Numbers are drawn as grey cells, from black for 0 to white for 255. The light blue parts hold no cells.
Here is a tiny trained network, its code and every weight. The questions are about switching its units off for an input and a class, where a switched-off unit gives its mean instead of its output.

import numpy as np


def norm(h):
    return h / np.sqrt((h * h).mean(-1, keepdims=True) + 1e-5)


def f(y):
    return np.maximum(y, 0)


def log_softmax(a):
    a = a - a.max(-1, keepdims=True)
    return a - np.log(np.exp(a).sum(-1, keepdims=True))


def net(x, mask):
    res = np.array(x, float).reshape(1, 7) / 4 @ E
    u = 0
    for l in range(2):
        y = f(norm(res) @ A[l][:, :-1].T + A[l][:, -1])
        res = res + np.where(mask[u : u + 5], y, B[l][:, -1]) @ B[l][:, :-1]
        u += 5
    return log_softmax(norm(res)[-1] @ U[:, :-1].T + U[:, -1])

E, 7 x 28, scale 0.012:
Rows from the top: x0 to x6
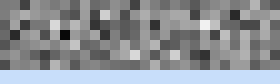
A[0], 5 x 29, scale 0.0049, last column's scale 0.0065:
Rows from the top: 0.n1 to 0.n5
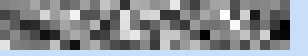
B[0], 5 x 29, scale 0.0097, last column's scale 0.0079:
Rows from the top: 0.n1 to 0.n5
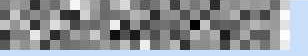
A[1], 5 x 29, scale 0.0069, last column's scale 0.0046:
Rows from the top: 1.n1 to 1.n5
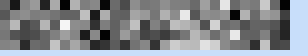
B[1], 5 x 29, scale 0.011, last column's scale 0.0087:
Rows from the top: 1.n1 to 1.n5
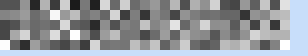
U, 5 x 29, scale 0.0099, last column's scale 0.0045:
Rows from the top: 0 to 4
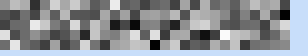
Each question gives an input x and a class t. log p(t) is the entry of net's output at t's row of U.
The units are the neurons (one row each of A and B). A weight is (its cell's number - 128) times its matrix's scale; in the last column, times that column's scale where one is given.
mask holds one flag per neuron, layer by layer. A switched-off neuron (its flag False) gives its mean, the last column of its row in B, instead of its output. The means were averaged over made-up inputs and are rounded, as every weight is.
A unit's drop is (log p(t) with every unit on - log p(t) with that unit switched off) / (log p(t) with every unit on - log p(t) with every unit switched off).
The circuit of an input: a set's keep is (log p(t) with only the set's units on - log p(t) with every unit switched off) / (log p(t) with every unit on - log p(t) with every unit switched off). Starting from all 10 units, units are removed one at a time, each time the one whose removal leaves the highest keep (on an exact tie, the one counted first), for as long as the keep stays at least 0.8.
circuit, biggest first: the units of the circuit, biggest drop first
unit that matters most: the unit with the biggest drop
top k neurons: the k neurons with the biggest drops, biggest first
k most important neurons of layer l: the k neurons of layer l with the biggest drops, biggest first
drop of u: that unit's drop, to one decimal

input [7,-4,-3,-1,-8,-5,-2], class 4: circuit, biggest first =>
[0.n5]
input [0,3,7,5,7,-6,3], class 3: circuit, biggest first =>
[1.n5 0.n4]
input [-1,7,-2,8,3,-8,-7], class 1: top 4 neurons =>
[1.n1 0.n4 0.n3 1.n4]
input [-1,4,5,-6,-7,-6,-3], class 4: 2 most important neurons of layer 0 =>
[0.n5 0.n4]
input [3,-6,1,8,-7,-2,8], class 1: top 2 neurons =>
[1.n1 0.n2]
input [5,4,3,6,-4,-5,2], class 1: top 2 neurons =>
[1.n1 0.n4]
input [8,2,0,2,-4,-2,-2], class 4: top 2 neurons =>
[0.n5 0.n4]
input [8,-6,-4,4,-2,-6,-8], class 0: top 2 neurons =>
[0.n4 1.n5]
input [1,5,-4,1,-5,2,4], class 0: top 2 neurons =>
[0.n2 1.n5]
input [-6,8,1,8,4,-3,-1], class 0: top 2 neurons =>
[1.n2 0.n1]
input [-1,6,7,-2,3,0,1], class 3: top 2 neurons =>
[1.n5 0.n3]
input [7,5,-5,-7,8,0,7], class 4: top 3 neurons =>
[0.n2 1.n1 1.n5]
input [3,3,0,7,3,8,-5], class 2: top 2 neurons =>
[0.n4 1.n3]
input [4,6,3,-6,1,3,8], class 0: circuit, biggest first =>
[1.n2]
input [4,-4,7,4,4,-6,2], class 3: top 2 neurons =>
[1.n5 0.n4]
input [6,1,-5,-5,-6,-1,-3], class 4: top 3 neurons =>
[1.n5 0.n5 1.n1]
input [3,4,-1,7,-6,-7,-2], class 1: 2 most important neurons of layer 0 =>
[0.n4 0.n2]
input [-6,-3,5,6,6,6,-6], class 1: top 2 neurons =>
[1.n1 0.n5]
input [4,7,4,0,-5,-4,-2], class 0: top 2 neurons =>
[0.n2 0.n4]
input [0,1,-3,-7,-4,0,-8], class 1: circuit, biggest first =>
[1.n3]
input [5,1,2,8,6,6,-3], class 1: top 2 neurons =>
[1.n1 0.n5]
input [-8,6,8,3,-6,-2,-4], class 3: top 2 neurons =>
[1.n5 0.n3]
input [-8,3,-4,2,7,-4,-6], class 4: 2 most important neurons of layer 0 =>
[0.n2 0.n4]
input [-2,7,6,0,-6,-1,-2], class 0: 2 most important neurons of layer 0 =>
[0.n1 0.n2]
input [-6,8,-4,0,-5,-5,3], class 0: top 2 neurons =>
[0.n4 0.n2]
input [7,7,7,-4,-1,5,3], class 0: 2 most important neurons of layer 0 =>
[0.n1 0.n4]
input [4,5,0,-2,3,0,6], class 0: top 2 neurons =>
[1.n2 0.n5]
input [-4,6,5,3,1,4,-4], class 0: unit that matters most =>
1.n2
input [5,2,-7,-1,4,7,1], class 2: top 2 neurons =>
[0.n4 1.n5]
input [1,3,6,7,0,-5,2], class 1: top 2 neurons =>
[1.n1 0.n4]
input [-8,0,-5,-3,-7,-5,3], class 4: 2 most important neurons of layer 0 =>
[0.n4 0.n5]
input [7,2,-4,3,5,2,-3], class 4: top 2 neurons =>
[0.n2 1.n5]
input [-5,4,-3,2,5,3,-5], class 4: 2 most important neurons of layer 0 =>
[0.n2 0.n3]
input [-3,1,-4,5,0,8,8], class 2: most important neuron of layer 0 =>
[0.n4]
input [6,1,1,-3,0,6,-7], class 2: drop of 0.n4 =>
0.7
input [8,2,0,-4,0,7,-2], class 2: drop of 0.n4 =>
0.7
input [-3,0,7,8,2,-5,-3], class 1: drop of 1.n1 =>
1.4
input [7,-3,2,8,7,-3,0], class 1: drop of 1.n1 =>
1.3
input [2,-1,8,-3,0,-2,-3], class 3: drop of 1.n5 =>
0.8
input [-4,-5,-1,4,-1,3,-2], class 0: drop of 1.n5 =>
0.0
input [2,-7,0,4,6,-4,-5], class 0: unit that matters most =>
1.n4
